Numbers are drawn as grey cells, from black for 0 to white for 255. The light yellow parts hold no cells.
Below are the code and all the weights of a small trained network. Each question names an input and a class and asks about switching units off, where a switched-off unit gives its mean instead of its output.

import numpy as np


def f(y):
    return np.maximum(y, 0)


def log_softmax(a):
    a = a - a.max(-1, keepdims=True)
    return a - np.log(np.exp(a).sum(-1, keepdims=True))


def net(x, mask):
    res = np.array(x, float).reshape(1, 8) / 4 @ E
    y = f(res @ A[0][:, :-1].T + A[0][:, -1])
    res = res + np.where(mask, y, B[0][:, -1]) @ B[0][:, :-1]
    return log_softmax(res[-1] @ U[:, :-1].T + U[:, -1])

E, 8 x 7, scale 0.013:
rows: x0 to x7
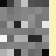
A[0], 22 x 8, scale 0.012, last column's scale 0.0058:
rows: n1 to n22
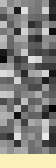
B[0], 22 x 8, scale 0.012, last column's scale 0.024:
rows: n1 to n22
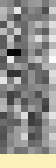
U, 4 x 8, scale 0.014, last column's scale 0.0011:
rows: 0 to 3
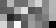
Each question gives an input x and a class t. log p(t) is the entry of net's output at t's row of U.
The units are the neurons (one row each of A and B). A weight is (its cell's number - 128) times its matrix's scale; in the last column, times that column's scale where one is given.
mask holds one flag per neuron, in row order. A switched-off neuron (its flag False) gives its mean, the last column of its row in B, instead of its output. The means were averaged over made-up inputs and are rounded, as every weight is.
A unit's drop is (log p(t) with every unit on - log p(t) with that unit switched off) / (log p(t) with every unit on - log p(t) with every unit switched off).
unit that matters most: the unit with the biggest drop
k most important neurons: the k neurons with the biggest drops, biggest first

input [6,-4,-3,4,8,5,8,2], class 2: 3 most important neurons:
(n8; n9; n15)
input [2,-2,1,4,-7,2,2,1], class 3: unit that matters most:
n9
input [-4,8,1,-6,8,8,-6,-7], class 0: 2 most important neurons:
(n6; n4)
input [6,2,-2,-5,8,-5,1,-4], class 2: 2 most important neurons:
(n8; n6)
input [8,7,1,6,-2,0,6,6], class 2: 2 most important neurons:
(n8; n15)
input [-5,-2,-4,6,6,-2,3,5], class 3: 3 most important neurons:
(n2; n8; n5)
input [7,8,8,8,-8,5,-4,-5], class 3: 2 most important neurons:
(n2; n5)
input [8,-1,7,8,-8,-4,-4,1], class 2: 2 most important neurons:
(n8; n12)
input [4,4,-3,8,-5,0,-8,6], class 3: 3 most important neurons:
(n2; n5; n15)
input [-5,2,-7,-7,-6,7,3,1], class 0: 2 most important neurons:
(n6; n4)
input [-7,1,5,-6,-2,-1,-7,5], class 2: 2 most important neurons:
(n11; n14)
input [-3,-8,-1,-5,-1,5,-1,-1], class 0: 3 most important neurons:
(n6; n2; n5)
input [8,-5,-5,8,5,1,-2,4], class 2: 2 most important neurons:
(n8; n12)
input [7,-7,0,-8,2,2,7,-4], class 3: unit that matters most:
n12
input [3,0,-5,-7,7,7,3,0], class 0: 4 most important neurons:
(n6; n4; n2; n5)
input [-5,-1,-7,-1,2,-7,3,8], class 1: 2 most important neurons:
(n17; n6)
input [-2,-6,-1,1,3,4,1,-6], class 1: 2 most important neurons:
(n20; n9)
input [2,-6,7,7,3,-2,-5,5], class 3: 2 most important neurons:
(n2; n5)
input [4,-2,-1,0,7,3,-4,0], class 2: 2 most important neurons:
(n9; n8)
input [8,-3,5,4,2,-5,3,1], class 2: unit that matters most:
n8
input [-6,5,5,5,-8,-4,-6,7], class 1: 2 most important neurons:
(n17; n8)
